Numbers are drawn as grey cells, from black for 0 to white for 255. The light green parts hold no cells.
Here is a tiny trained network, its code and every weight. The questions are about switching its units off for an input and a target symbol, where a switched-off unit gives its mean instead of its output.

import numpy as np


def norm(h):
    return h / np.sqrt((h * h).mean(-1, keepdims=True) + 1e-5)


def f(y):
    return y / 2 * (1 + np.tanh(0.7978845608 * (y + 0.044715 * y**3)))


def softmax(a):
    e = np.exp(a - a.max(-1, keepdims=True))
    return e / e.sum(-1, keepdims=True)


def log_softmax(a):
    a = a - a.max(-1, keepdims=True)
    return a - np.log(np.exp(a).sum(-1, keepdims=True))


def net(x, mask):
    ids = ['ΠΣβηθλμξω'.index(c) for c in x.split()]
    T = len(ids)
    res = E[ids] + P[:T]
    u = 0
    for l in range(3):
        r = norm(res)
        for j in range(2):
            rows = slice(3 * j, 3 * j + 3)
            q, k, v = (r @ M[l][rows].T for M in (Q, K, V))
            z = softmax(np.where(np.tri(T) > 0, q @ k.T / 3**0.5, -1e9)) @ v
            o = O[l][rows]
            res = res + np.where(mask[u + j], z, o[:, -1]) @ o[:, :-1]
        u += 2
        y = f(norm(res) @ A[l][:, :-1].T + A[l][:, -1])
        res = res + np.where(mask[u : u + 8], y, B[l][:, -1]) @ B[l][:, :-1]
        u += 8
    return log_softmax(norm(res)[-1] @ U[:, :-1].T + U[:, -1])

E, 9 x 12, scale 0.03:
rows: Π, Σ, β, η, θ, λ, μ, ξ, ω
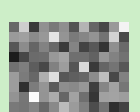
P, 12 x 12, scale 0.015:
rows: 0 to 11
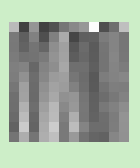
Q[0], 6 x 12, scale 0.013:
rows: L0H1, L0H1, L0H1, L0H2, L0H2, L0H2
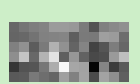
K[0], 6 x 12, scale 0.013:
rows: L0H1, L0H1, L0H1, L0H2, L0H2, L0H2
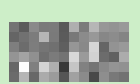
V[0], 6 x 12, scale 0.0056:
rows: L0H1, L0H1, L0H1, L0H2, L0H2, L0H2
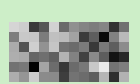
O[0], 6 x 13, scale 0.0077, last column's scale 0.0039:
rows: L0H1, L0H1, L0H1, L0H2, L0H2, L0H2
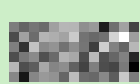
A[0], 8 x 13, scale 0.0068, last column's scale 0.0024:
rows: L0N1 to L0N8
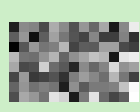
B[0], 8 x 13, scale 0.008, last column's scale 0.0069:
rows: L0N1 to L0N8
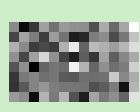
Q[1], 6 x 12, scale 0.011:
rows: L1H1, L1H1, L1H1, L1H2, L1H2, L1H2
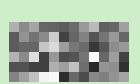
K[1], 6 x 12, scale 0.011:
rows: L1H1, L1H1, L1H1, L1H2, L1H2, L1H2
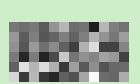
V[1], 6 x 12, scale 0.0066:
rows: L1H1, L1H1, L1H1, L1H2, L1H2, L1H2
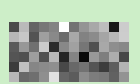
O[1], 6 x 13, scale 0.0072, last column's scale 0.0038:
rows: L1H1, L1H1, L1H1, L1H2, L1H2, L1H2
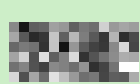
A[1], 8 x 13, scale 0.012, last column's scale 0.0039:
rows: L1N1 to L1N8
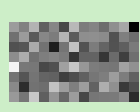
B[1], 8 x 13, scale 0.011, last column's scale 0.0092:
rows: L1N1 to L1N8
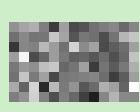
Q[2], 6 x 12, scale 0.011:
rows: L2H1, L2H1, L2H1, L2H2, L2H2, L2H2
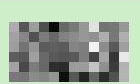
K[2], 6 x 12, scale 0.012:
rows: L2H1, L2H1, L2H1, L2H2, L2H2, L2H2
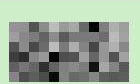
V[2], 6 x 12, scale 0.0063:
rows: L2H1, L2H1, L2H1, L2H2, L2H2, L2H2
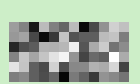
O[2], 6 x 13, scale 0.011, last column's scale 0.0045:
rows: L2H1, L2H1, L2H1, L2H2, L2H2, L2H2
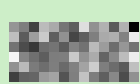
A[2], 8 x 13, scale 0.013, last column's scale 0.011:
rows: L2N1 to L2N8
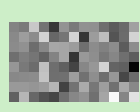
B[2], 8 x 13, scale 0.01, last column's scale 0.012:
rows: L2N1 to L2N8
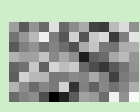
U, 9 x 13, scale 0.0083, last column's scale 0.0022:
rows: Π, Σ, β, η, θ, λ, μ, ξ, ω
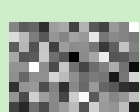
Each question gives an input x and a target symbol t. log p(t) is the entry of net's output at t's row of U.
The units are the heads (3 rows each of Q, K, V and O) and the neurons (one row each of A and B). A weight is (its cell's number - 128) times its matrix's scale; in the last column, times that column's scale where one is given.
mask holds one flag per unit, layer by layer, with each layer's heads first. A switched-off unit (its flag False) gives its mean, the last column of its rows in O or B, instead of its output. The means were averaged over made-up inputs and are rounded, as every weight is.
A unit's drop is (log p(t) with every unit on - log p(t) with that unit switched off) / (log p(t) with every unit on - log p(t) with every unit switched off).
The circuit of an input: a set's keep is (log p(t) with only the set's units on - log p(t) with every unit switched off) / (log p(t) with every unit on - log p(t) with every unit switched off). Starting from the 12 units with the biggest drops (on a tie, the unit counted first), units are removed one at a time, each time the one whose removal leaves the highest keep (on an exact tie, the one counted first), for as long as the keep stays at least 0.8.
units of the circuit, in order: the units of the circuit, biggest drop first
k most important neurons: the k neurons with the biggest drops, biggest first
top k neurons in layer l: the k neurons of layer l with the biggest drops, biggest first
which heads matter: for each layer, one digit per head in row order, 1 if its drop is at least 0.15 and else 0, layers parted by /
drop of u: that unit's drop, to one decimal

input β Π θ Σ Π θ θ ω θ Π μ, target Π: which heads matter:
00 / 01 / 00
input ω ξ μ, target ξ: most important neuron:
L0N8
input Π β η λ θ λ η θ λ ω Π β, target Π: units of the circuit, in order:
L2N2; L1H1
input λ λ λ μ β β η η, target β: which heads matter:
00 / 11 / 00
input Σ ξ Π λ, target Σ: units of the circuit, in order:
L2H2; L1H1
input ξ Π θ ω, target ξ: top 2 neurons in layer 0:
L0N2; L0N8
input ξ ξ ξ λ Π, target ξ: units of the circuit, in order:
L0H2; L0H1
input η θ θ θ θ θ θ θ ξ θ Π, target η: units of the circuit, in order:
L2H1; L0N3
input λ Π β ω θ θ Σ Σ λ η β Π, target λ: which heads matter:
01 / 00 / 00
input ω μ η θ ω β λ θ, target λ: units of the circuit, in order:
L0H2; L2N8
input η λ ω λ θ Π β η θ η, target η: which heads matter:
10 / 00 / 10
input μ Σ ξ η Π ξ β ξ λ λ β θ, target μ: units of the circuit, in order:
L0H1; L1H1
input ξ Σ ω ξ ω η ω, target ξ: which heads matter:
01 / 00 / 00
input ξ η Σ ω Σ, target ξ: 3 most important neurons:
L0N8; L1N4; L1N2
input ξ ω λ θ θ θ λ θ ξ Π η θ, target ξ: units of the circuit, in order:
L0H1
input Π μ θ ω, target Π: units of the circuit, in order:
L2N2; L1H2
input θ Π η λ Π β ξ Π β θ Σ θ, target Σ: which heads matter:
00 / 00 / 01
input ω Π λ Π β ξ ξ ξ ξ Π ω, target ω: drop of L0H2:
0.2
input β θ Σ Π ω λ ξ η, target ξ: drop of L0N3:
-0.1
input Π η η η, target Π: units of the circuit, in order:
L2N2
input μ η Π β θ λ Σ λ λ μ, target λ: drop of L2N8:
0.4
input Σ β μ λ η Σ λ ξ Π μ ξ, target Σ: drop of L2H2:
1.0
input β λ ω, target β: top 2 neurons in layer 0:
L0N1; L0N3
